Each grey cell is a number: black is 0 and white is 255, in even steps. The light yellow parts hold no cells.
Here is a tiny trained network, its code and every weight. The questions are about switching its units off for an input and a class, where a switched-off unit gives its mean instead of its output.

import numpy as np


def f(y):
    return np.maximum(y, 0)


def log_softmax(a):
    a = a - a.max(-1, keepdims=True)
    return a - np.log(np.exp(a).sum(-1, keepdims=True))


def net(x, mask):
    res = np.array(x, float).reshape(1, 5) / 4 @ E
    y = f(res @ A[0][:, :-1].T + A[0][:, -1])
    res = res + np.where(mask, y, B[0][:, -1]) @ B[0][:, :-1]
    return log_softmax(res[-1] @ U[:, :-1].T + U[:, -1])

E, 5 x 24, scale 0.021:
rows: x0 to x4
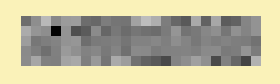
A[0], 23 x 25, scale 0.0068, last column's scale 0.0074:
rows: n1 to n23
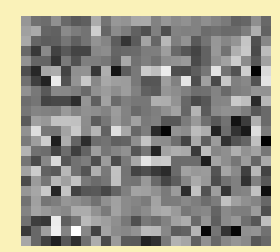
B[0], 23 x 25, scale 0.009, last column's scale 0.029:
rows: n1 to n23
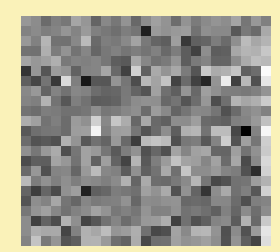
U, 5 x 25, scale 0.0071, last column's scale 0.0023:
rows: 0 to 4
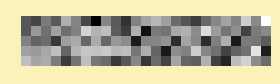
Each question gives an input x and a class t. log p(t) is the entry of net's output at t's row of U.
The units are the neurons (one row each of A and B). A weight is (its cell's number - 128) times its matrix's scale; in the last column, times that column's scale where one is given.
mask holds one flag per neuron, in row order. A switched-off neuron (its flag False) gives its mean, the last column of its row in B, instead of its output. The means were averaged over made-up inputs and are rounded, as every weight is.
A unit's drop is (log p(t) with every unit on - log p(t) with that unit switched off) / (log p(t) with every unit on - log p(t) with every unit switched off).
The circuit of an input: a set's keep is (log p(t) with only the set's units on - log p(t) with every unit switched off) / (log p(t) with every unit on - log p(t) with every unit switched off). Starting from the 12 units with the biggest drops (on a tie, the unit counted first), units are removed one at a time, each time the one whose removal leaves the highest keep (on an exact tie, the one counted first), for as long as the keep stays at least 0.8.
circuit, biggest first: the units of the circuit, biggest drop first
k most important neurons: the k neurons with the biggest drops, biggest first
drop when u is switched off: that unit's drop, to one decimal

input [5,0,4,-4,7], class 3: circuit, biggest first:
(n11)
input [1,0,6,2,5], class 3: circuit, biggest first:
(n7, n6)
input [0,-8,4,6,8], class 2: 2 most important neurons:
(n7, n21)
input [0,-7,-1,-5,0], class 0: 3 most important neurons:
(n7, n12, n21)
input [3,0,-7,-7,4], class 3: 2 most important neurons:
(n7, n21)
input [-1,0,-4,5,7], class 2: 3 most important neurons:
(n6, n22, n15)
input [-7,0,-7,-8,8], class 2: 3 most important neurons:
(n7, n6, n22)
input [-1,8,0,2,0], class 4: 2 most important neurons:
(n12, n6)
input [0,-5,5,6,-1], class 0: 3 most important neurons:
(n7, n12, n23)
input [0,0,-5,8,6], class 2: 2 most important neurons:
(n6, n22)
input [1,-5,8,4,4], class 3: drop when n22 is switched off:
0.5
